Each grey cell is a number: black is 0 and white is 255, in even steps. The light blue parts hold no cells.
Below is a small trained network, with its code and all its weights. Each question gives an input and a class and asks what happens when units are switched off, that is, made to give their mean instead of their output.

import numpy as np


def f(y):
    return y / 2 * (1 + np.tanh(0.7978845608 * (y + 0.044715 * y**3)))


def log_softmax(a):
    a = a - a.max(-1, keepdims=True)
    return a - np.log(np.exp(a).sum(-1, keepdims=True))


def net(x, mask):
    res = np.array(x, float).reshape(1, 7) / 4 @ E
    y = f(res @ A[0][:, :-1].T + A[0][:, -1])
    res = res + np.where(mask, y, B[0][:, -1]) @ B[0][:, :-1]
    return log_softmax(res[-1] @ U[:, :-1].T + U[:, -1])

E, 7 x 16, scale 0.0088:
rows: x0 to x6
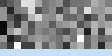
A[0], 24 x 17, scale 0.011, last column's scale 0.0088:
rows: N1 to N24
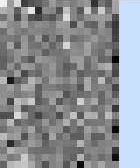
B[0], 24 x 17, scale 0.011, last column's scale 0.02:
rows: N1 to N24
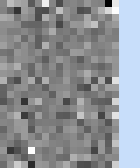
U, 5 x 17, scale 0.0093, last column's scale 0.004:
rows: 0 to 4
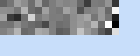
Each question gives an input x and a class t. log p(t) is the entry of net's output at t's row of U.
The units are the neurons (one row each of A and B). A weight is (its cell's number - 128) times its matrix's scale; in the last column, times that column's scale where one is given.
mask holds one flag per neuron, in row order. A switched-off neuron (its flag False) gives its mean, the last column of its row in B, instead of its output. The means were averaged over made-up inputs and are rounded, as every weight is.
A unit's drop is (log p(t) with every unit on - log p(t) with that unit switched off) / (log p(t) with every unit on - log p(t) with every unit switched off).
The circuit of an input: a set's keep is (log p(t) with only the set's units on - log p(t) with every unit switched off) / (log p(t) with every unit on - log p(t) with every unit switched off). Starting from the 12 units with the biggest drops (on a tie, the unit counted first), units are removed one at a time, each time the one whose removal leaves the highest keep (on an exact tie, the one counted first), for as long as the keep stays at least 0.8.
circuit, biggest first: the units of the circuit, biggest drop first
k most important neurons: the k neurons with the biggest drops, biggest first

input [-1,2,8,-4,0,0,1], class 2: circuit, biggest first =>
[N24]
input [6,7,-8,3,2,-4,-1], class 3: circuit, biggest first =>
[N17; N2]
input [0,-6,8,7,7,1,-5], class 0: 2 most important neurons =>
[N1; N12]
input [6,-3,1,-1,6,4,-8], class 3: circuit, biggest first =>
[N1; N12]
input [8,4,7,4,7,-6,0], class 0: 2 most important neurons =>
[N1; N24]
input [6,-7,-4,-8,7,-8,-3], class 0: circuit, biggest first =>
[N24; N12]
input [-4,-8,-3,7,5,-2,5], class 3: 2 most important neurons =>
[N1; N9]
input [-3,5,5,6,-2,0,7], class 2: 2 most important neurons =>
[N1; N24]
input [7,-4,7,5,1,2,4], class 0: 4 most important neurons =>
[N1; N12; N17; N15]
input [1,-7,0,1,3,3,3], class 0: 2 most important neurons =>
[N1; N17]
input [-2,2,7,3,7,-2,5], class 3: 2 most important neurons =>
[N1; N24]
